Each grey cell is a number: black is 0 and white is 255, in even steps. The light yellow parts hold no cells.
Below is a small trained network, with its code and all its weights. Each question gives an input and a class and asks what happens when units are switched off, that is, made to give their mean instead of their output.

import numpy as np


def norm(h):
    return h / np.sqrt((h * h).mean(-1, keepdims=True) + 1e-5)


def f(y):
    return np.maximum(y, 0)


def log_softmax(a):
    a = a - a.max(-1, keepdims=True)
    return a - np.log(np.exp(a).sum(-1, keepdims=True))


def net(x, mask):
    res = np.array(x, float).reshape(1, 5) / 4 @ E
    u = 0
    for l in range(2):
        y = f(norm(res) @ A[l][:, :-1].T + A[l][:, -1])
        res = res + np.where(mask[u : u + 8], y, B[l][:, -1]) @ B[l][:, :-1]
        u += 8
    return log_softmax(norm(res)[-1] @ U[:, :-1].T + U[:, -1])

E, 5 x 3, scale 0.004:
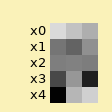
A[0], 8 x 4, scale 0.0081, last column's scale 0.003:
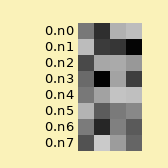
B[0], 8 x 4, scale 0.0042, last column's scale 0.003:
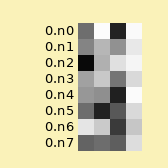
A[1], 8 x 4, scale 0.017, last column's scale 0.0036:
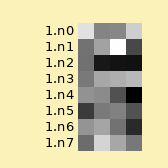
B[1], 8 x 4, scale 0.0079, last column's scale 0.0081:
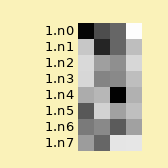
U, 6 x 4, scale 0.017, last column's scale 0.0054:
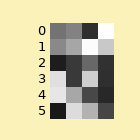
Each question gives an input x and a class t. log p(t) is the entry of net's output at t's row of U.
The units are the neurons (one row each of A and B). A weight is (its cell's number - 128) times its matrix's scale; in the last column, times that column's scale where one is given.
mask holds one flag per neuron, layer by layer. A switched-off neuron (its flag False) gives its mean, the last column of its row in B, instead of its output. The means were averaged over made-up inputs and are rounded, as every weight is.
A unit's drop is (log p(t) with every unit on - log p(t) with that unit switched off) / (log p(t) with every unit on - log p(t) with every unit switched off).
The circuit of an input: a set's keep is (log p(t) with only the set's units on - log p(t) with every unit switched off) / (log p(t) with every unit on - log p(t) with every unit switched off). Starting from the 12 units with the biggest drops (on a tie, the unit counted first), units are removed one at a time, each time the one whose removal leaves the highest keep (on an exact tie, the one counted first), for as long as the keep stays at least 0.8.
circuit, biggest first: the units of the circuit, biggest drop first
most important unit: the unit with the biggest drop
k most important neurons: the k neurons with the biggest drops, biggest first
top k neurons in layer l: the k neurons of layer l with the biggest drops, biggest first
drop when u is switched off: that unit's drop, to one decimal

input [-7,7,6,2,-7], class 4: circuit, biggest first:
1.n2
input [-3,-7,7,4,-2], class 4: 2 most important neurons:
1.n2, 1.n0
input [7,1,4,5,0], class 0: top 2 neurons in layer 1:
1.n4, 1.n5
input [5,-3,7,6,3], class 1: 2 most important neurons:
1.n7, 1.n0
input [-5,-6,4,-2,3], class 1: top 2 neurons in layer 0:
0.n2, 0.n5
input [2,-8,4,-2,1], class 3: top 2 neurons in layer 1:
1.n5, 1.n3
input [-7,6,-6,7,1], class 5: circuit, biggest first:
1.n5, 1.n1
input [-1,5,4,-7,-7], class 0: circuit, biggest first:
1.n7, 1.n0
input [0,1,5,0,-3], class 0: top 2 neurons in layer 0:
0.n1, 0.n5
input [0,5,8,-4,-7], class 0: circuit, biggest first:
1.n0, 1.n7
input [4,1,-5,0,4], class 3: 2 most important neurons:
1.n1, 0.n0
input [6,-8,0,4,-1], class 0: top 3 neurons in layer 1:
1.n4, 1.n5, 1.n6
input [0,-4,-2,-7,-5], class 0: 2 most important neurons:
1.n7, 0.n2
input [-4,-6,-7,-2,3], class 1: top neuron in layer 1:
1.n0
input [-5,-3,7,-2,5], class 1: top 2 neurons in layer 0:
0.n2, 0.n5
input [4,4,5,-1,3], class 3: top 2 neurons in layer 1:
1.n1, 1.n3
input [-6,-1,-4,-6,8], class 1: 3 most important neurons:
1.n5, 1.n0, 1.n1
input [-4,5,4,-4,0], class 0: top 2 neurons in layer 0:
0.n6, 0.n2
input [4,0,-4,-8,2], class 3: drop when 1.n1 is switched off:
0.4
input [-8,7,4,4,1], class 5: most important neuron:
1.n5
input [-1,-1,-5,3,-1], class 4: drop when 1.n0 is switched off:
0.3
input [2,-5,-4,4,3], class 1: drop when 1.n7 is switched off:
0.2
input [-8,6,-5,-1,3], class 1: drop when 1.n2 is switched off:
-0.2
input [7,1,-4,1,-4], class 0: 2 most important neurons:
1.n7, 0.n2
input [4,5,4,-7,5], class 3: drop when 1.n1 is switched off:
0.4
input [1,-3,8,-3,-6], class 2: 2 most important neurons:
1.n0, 0.n4
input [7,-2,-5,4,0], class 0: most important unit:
0.n2
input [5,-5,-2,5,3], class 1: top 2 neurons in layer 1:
1.n7, 1.n0
